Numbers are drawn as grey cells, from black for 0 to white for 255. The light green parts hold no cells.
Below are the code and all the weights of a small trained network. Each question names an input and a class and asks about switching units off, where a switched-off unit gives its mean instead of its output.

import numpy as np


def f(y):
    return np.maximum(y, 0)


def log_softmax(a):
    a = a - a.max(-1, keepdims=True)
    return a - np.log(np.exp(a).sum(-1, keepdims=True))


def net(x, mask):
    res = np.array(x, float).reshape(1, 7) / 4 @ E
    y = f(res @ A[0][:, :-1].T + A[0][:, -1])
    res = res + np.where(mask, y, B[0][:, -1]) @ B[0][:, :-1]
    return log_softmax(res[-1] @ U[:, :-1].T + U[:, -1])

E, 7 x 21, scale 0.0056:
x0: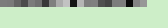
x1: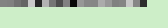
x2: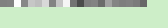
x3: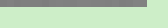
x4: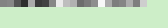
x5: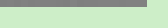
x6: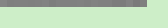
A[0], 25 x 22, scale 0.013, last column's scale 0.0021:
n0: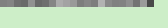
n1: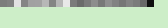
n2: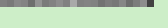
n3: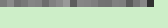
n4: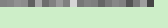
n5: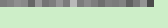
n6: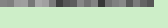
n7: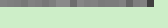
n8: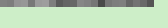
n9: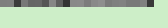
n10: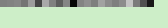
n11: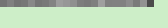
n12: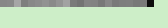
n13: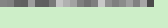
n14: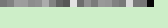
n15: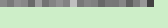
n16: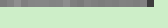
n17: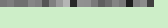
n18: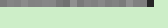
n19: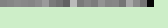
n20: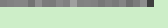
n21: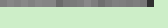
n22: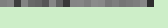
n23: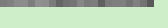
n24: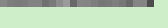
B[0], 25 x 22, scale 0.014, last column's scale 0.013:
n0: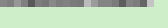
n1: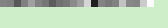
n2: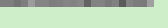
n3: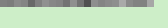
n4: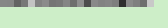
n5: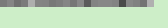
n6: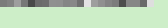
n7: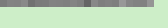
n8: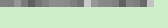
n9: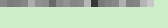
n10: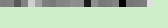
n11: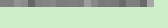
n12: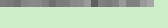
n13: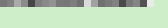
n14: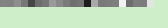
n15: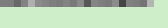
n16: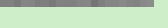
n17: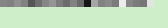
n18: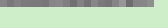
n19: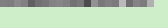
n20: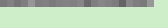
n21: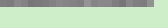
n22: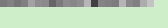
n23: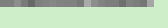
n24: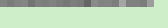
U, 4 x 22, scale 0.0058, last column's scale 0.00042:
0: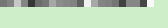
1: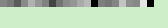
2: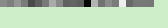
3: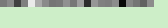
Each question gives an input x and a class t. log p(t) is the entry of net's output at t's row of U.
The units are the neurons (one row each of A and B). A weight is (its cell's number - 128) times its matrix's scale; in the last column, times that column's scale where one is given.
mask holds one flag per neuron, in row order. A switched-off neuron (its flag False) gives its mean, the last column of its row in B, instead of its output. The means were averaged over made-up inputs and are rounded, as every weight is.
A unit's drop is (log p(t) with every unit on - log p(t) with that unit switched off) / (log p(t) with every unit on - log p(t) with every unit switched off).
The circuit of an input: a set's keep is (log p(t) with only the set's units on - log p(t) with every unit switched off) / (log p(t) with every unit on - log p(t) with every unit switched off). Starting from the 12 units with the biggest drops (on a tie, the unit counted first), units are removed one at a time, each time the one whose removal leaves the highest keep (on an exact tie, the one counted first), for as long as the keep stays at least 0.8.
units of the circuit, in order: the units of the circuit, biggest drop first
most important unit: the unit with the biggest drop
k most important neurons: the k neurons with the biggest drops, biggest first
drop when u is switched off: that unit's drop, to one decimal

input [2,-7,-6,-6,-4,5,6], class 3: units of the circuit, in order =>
[n4]
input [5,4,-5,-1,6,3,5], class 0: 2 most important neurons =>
[n13, n1]
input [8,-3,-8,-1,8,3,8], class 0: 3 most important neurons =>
[n13, n1, n0]
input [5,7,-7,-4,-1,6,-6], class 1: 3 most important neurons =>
[n9, n22, n4]
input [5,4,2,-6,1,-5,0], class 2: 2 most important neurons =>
[n17, n4]
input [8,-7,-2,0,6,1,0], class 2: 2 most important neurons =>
[n17, n10]
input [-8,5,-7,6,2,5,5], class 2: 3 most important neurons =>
[n14, n1, n19]
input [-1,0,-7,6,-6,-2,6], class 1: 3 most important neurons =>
[n9, n22, n13]
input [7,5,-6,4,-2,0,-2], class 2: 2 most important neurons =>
[n17, n1]
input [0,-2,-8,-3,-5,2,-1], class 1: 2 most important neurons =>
[n9, n22]
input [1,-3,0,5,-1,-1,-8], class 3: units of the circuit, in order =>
[n14, n1, n13]
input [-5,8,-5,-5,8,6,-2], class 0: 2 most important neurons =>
[n13, n0]
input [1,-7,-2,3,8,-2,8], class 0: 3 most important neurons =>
[n13, n10, n0]
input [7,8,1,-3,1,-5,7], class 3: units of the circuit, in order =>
[n10]
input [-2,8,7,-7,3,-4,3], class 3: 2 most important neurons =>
[n10, n9]
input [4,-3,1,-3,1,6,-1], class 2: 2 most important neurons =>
[n10, n17]
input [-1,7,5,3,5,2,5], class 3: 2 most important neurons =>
[n10, n6]
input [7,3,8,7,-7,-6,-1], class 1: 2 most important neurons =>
[n1, n13]
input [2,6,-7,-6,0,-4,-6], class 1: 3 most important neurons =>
[n9, n22, n4]
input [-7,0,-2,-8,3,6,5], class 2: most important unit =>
n14
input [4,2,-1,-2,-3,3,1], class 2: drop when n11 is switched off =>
0.1
